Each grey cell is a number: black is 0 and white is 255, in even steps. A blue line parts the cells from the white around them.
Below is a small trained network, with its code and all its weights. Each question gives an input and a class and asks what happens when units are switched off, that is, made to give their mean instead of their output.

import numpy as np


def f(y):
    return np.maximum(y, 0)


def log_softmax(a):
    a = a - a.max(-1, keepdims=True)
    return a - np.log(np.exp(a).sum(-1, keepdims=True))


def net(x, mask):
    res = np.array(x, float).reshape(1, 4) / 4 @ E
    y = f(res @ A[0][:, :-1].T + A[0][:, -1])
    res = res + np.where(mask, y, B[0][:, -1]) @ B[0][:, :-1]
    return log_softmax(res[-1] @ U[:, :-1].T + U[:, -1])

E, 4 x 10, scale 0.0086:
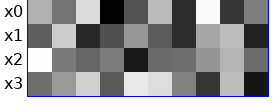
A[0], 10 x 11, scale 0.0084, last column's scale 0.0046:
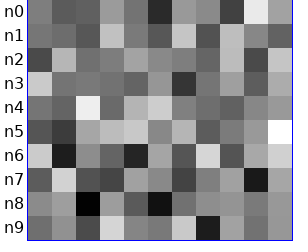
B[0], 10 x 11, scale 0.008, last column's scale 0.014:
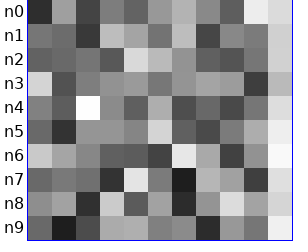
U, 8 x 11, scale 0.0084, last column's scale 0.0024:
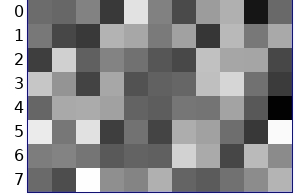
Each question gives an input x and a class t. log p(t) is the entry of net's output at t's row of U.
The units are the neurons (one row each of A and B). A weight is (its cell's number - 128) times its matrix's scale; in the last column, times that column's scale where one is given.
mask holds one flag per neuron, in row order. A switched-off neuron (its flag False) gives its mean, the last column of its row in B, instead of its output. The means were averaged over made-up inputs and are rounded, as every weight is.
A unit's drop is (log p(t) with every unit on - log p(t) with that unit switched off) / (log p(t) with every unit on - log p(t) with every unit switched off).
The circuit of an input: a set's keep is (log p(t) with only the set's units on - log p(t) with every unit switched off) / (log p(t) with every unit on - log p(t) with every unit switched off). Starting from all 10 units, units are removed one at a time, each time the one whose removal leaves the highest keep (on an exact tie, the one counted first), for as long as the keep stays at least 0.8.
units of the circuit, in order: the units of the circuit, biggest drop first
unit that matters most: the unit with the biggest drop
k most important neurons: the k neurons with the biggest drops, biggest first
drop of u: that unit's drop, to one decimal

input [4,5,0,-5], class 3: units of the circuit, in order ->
n8, n2
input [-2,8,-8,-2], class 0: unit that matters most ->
n7
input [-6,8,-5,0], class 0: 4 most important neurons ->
n7, n0, n2, n6
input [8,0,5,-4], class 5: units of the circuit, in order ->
n3, n6
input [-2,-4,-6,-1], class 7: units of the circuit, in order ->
n5, n8
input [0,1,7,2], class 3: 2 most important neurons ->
n4, n2
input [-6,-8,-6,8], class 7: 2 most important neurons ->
n4, n5
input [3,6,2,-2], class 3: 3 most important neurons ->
n8, n2, n4
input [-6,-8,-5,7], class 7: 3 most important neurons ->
n4, n5, n8
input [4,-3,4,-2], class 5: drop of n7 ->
-0.1
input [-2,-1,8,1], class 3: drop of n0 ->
0.0
